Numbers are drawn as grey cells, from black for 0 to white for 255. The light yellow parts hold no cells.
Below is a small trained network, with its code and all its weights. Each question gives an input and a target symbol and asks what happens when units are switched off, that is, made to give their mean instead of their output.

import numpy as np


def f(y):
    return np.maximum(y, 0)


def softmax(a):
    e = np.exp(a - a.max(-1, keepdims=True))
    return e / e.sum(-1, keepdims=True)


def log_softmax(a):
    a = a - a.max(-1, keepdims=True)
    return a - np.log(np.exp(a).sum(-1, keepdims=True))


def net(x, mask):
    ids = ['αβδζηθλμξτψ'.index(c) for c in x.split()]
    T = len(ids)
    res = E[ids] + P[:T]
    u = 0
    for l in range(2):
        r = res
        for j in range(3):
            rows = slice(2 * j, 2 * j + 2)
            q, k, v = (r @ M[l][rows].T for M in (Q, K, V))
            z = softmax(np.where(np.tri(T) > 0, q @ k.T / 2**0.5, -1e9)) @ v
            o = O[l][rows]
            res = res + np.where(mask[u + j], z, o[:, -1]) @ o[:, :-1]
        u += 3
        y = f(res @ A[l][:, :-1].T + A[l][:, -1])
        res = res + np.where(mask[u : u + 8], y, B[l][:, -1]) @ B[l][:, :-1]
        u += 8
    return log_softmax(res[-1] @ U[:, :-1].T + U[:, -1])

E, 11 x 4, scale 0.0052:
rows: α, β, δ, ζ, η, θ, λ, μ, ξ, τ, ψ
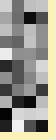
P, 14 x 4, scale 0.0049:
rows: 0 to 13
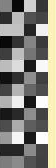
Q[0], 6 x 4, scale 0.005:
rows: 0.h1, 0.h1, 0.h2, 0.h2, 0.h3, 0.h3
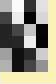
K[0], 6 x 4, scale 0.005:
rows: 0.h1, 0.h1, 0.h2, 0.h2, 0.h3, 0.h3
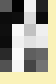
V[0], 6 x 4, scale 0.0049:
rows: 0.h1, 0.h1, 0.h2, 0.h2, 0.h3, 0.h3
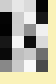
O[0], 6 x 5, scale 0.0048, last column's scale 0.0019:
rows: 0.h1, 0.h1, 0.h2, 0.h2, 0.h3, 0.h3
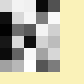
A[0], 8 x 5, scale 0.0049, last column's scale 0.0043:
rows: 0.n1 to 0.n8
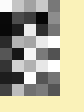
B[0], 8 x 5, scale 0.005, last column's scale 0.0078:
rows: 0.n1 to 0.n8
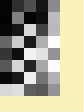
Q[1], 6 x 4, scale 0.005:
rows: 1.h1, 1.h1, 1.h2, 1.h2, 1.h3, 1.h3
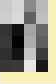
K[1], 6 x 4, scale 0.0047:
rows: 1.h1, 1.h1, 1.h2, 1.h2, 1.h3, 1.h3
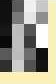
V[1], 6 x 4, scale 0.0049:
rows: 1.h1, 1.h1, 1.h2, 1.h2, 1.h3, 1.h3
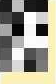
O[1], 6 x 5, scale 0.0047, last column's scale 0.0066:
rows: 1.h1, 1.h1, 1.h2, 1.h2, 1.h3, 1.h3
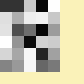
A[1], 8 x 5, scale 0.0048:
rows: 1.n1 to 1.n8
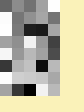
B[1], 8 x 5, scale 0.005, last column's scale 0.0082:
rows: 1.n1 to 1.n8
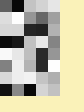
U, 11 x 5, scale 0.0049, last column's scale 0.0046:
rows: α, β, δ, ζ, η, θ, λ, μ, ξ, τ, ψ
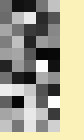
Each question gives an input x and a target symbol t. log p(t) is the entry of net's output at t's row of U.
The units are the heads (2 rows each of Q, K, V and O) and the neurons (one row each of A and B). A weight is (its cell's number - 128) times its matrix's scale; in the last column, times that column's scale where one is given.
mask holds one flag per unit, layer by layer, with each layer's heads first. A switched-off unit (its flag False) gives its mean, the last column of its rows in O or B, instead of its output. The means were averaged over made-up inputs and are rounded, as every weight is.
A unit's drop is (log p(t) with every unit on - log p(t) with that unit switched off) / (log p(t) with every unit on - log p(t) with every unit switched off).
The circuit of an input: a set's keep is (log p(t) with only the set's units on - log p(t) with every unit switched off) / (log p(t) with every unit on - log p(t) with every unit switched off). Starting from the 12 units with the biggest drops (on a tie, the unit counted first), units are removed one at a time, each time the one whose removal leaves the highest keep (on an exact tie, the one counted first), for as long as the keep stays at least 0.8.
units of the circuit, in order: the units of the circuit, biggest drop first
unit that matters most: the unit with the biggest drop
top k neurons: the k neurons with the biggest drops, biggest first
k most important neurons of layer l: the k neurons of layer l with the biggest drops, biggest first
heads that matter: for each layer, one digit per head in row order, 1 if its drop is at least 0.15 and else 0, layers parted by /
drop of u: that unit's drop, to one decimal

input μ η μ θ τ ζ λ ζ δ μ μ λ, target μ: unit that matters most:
0.n3
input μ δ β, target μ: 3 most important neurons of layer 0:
0.n3; 0.n7; 0.n2
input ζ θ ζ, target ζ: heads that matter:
010 / 111
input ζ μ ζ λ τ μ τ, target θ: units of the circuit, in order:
1.h2; 0.h2; 0.n6
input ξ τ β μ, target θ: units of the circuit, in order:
1.h2; 0.h2
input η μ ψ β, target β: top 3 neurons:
1.n6; 0.n5; 1.n8
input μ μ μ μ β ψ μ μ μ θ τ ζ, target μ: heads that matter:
110 / 110
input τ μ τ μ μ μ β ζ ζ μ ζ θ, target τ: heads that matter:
101 / 101
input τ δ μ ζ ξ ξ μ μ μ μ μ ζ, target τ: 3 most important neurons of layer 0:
0.n3; 0.n7; 0.n2
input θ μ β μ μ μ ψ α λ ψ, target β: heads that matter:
000 / 001
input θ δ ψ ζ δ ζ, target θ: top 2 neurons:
1.n8; 0.n5
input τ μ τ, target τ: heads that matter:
101 / 100
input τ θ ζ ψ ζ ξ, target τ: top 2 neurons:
0.n3; 0.n7
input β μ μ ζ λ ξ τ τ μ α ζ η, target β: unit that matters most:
1.h2
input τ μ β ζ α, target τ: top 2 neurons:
0.n2; 0.n3
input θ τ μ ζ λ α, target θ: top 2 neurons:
0.n1; 1.n8
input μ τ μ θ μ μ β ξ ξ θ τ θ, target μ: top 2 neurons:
0.n3; 0.n7
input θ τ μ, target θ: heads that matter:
100 / 101
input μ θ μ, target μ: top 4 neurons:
0.n3; 0.n7; 0.n2; 1.n7
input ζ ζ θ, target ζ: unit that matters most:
1.h3
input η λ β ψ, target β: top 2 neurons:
1.n6; 0.n2
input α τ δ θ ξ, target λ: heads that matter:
010 / 001
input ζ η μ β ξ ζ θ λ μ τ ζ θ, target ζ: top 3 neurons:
0.n3; 0.n7; 0.n4
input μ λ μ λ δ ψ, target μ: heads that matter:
010 / 110
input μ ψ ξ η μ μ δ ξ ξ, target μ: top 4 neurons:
0.n3; 0.n7; 0.n2; 0.n5
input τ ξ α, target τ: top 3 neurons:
0.n3; 0.n7; 1.n7
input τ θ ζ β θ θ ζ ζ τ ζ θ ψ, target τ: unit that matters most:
1.h1
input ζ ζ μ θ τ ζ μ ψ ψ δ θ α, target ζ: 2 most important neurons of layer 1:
1.n8; 1.n3
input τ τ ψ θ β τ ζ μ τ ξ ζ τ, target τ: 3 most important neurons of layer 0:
0.n3; 0.n2; 0.n7
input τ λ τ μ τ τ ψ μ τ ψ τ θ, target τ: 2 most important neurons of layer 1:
1.n7; 1.n5
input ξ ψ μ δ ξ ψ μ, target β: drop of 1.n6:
0.5
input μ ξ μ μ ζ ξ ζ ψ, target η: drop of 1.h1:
0.2
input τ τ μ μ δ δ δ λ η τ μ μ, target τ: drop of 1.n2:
0.0
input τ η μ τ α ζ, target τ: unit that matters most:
1.h1
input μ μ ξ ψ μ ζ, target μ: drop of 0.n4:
0.1
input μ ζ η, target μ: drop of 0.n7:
0.3
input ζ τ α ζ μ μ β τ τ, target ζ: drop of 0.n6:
0.3
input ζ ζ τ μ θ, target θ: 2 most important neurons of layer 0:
0.n4; 0.n6
